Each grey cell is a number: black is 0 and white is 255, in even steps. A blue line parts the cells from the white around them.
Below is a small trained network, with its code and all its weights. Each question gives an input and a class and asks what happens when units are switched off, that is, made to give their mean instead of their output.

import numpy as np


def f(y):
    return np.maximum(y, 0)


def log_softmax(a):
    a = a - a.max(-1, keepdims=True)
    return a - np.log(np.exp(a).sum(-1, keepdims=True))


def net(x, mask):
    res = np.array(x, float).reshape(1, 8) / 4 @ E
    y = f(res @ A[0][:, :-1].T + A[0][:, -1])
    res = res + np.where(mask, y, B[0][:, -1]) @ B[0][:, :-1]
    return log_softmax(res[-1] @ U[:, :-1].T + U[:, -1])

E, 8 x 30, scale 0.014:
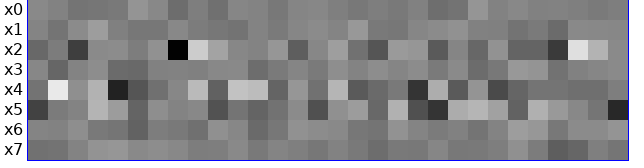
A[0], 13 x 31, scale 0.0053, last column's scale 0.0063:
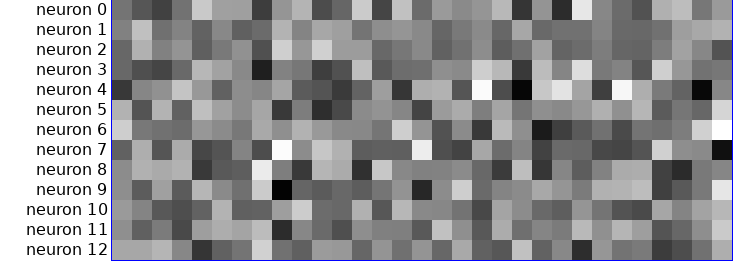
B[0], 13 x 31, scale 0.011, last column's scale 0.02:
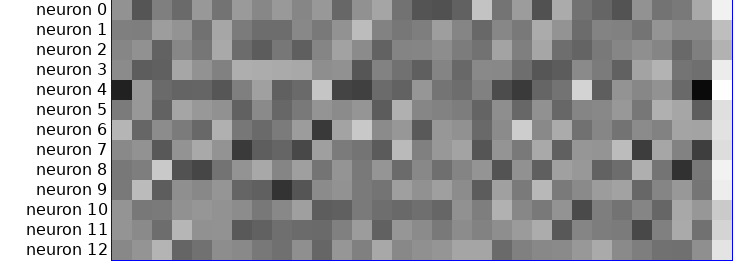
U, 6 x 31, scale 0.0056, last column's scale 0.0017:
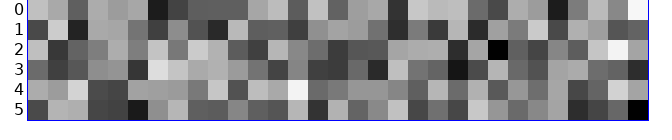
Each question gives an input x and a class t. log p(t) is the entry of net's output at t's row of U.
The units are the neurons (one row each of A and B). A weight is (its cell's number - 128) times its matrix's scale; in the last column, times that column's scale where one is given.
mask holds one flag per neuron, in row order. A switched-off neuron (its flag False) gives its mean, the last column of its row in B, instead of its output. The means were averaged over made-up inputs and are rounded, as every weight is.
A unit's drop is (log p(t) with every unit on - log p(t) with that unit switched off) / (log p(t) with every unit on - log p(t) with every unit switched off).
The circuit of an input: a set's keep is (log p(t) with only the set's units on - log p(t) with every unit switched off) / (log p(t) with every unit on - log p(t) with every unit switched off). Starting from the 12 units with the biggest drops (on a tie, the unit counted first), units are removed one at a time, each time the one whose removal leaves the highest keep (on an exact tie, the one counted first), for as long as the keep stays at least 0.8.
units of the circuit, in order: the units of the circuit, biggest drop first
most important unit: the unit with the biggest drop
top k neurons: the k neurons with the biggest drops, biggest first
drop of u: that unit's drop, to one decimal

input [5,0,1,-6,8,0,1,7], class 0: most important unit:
neuron 7
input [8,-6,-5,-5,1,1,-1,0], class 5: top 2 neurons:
[neuron 8; neuron 7]
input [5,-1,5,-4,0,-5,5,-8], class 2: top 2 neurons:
[neuron 9; neuron 0]
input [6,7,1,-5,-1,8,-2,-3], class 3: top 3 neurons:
[neuron 7; neuron 9; neuron 3]
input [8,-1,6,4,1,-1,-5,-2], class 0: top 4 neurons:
[neuron 7; neuron 4; neuron 8; neuron 2]
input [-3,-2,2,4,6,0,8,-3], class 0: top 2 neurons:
[neuron 4; neuron 7]
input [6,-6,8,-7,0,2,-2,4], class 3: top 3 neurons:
[neuron 0; neuron 3; neuron 9]
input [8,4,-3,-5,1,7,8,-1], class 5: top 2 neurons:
[neuron 7; neuron 8]
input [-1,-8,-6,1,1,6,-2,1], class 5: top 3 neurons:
[neuron 8; neuron 7; neuron 12]
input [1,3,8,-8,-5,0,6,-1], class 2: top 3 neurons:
[neuron 4; neuron 0; neuron 10]
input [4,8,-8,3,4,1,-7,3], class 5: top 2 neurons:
[neuron 6; neuron 8]
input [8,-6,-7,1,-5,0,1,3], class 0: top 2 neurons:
[neuron 4; neuron 11]
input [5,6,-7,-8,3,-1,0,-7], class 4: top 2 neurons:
[neuron 4; neuron 8]
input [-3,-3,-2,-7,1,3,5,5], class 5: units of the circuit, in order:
[neuron 7]
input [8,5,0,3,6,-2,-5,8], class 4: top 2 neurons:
[neuron 8; neuron 9]
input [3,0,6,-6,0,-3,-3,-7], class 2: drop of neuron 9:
0.2
